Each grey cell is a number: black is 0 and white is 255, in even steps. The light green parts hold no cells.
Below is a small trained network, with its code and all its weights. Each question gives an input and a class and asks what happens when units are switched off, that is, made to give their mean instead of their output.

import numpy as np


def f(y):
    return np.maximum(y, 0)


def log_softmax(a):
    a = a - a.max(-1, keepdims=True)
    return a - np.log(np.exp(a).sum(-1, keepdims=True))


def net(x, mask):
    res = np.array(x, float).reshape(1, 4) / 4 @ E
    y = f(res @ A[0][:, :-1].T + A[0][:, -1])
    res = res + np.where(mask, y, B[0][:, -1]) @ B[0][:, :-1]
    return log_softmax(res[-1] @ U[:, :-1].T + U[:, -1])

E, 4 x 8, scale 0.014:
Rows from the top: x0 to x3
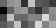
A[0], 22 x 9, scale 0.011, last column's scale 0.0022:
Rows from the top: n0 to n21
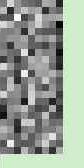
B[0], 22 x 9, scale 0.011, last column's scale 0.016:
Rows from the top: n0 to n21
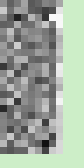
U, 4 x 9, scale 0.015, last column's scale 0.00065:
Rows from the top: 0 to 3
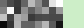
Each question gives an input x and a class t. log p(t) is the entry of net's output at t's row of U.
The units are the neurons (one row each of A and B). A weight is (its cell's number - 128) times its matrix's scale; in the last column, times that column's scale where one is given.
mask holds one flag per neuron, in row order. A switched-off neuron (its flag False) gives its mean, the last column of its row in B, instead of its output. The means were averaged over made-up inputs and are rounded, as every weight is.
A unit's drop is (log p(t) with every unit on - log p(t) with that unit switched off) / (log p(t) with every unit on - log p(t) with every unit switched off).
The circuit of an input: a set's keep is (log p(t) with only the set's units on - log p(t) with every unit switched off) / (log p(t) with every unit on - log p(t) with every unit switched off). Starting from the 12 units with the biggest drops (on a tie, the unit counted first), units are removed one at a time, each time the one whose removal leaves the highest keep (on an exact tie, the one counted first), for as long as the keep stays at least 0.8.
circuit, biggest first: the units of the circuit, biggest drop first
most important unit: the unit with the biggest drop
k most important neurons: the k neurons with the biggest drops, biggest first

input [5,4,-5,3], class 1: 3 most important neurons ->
n14, n20, n4
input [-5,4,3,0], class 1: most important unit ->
n10
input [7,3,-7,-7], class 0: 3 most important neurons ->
n21, n17, n19
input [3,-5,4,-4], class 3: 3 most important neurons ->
n2, n9, n1
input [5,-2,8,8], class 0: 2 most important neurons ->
n2, n1
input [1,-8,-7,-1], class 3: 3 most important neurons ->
n9, n3, n20
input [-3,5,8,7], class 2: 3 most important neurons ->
n20, n16, n8
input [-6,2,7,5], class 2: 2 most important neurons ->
n20, n14
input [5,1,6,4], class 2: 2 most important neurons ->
n20, n10
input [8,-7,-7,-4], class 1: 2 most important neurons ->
n14, n4
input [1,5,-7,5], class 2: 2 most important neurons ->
n6, n1
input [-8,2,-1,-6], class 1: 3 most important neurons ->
n10, n19, n2
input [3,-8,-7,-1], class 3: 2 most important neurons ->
n9, n3
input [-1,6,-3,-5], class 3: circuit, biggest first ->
n15
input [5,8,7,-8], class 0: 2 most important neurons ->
n21, n17
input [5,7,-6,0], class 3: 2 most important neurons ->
n15, n20
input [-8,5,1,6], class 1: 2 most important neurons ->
n19, n10
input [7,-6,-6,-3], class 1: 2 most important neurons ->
n14, n4
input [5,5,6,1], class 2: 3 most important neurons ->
n20, n16, n10
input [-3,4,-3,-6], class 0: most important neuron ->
n21
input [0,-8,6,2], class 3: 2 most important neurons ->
n9, n3
